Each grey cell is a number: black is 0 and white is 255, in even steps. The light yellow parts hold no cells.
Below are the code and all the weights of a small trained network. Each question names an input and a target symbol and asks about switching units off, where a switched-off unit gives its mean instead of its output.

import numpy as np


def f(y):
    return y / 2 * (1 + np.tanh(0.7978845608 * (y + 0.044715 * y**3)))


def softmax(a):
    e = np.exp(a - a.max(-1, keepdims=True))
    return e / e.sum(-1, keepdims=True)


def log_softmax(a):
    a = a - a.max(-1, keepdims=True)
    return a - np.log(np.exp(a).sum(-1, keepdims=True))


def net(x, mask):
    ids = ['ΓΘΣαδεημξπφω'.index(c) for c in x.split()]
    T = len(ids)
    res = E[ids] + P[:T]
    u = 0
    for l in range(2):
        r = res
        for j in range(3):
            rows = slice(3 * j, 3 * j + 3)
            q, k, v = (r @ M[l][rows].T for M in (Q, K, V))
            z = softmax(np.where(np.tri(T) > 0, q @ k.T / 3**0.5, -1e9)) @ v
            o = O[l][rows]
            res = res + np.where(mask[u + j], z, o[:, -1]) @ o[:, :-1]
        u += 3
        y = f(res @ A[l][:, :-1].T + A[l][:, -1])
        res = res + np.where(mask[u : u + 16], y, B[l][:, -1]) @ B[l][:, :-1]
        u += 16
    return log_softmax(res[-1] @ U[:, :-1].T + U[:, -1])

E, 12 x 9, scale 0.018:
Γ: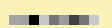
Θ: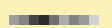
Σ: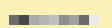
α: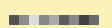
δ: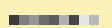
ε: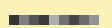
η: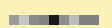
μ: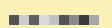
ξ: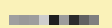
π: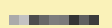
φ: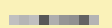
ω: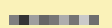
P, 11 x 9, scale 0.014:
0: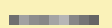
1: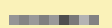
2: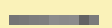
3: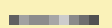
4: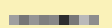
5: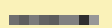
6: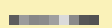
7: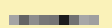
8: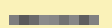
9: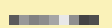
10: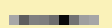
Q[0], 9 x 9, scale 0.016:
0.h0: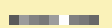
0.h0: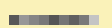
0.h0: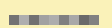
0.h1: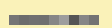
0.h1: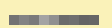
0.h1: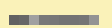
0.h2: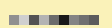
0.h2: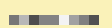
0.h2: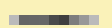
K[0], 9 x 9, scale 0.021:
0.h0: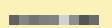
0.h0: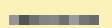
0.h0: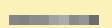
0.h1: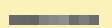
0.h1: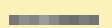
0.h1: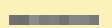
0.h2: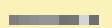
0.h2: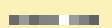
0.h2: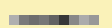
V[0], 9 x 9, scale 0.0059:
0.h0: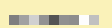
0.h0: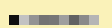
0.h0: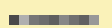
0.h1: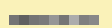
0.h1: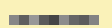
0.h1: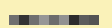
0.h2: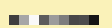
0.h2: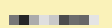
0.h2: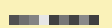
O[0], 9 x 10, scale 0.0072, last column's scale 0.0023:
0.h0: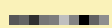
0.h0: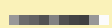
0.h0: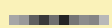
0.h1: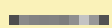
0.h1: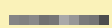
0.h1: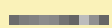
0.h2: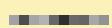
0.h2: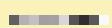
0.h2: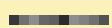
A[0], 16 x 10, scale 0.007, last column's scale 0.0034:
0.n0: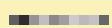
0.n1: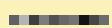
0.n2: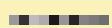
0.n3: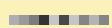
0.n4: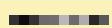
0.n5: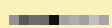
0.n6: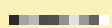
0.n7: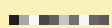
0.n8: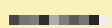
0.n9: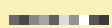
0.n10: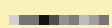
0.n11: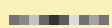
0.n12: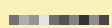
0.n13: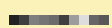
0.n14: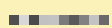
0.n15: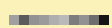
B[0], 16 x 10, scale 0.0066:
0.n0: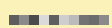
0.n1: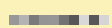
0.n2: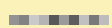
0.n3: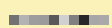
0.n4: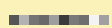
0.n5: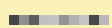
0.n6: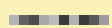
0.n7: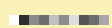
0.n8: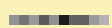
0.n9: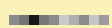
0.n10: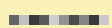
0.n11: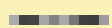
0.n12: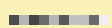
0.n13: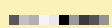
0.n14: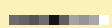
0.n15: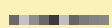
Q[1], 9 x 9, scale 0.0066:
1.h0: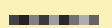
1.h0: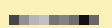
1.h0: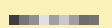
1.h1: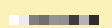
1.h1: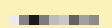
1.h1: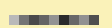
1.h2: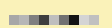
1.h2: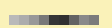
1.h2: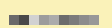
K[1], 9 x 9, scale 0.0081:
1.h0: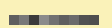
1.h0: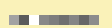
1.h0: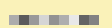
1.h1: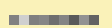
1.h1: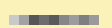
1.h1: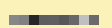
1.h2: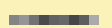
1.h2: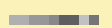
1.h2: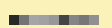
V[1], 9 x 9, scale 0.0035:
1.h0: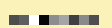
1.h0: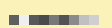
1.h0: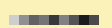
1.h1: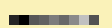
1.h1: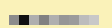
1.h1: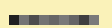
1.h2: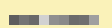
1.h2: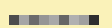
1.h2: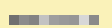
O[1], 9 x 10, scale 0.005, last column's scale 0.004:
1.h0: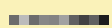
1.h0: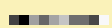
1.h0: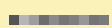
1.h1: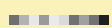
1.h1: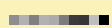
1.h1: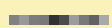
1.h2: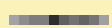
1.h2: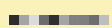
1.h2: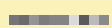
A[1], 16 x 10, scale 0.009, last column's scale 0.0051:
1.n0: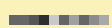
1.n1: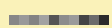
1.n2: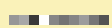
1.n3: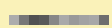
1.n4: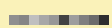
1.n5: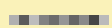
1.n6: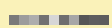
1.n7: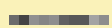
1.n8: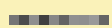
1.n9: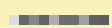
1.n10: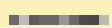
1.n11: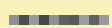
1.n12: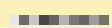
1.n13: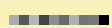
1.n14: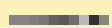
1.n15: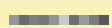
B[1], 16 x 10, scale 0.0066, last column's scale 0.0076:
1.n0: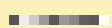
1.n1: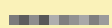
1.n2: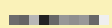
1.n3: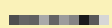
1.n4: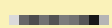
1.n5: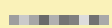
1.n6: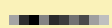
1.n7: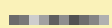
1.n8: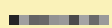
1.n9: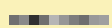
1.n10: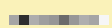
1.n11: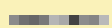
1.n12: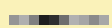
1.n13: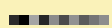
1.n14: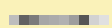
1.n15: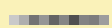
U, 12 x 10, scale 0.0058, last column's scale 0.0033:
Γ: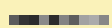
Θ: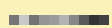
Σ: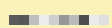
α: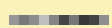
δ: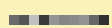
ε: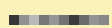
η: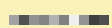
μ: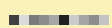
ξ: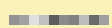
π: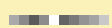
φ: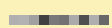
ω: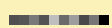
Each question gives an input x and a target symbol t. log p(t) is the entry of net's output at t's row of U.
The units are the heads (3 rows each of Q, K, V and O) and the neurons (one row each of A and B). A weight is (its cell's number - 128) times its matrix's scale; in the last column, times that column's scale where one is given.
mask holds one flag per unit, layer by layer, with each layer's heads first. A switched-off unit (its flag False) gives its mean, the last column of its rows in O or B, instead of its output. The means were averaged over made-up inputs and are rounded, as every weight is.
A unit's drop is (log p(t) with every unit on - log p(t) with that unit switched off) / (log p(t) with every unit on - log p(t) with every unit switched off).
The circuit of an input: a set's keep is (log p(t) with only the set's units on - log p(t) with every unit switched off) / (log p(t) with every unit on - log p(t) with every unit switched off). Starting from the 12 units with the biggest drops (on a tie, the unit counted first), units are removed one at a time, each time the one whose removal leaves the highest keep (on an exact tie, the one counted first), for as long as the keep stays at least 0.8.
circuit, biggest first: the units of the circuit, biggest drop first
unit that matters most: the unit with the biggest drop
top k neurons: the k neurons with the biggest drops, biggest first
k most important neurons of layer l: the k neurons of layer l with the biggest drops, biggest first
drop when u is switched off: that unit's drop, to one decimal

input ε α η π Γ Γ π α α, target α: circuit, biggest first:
[1.n4; 1.n6; 0.h2]
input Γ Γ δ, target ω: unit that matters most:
0.n7
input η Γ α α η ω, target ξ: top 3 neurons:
[0.n2; 0.n12; 1.n5]
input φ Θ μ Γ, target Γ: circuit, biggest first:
[0.n14; 1.n0]
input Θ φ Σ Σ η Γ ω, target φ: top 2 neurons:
[1.n12; 0.n7]
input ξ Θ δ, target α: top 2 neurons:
[0.n13; 1.n4]
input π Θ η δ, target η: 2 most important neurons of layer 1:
[1.n4; 1.n2]
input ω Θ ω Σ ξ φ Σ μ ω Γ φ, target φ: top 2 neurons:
[1.n12; 0.n5]
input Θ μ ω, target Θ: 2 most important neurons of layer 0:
[0.n10; 0.n9]
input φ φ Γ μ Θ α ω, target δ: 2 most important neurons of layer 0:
[0.n7; 0.n12]
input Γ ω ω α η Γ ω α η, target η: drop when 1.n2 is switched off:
0.1
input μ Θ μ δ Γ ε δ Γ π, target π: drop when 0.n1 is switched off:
0.3
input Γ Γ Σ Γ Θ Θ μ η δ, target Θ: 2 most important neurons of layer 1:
[1.n0; 1.n3]
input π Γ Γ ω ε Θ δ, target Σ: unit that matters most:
0.h2
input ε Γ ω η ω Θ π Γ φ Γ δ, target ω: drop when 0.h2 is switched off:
0.8
